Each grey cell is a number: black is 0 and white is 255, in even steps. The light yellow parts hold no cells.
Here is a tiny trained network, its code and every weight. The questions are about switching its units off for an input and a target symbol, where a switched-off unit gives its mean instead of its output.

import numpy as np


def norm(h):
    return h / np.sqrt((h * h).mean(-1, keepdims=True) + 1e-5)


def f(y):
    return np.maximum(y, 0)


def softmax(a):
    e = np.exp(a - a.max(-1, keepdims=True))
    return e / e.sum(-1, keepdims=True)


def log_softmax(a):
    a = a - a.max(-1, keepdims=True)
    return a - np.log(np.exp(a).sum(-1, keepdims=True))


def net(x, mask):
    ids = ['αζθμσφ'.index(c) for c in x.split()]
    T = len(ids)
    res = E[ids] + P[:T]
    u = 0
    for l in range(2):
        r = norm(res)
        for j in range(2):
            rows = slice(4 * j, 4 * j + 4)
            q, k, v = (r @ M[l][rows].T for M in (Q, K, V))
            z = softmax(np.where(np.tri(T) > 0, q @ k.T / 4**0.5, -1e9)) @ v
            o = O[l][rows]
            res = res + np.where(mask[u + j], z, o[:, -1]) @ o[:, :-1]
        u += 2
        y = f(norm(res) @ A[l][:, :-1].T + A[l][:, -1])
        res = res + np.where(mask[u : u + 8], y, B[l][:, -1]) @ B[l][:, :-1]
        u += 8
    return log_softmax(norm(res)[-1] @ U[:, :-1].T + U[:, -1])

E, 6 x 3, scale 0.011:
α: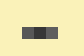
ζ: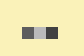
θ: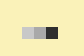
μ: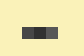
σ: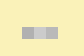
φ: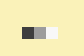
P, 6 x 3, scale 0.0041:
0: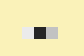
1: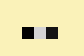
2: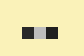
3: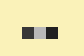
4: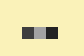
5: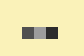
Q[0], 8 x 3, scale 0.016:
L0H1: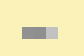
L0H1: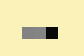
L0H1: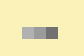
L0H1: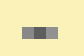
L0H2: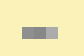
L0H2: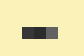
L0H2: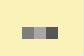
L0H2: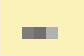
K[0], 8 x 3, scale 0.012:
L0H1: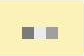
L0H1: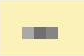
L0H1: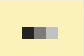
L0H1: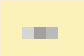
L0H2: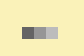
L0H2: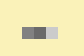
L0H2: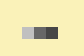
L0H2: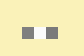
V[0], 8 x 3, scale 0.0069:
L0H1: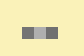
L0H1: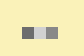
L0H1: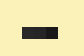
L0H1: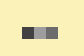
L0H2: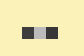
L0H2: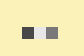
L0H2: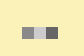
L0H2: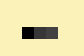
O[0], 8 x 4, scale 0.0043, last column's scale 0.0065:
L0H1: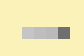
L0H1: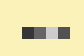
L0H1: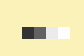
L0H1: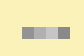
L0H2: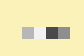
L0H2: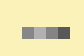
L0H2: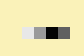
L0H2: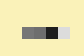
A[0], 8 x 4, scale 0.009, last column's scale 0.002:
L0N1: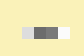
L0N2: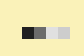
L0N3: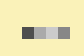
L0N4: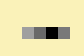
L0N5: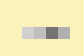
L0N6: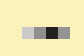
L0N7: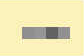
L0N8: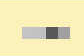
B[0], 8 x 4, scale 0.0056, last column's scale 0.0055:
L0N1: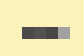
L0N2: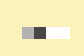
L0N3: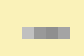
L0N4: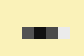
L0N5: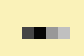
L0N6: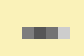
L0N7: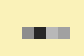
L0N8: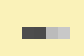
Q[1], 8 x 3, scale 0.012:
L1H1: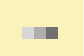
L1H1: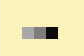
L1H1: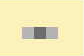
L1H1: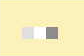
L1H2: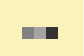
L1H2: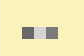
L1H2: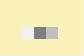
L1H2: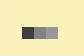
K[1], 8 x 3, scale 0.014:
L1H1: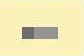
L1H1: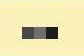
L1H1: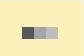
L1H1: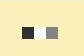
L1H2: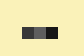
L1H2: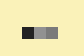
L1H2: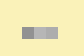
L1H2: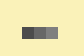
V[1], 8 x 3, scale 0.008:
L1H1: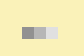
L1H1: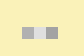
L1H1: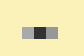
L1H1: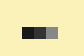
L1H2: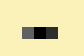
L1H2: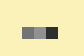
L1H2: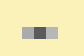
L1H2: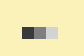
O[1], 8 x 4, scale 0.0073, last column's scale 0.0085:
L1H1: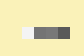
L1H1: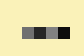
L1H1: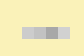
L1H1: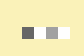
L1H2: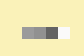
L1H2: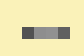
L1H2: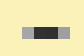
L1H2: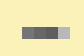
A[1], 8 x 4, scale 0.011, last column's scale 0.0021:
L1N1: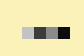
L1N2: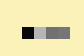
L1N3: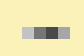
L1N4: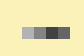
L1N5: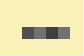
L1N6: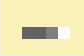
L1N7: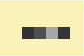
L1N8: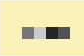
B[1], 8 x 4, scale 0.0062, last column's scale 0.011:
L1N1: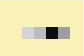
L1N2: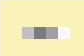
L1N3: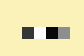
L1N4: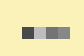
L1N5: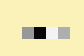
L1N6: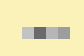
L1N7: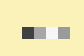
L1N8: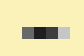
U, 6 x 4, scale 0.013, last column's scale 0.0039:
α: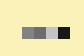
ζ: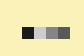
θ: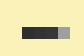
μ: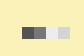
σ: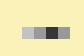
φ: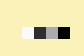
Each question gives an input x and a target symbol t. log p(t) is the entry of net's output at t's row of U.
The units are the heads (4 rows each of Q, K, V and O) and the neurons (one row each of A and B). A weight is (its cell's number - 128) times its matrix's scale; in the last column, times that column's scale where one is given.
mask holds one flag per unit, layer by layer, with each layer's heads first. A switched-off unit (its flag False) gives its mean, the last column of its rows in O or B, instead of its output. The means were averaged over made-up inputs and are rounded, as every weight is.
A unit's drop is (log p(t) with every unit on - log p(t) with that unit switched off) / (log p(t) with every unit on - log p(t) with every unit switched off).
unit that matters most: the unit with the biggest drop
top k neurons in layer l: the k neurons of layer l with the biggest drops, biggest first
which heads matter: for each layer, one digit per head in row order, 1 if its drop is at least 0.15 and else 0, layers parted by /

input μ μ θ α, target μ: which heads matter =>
01 / 00
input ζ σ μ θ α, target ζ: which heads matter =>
11 / 11
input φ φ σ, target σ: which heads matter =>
00 / 10
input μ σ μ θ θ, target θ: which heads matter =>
00 / 00
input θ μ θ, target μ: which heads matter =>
10 / 10
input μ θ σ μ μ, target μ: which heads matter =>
00 / 00
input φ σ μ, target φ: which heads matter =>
01 / 10
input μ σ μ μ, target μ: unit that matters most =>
L0H1
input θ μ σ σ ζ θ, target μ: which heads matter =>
10 / 00
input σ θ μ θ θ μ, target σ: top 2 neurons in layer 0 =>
L0N4, L0N2
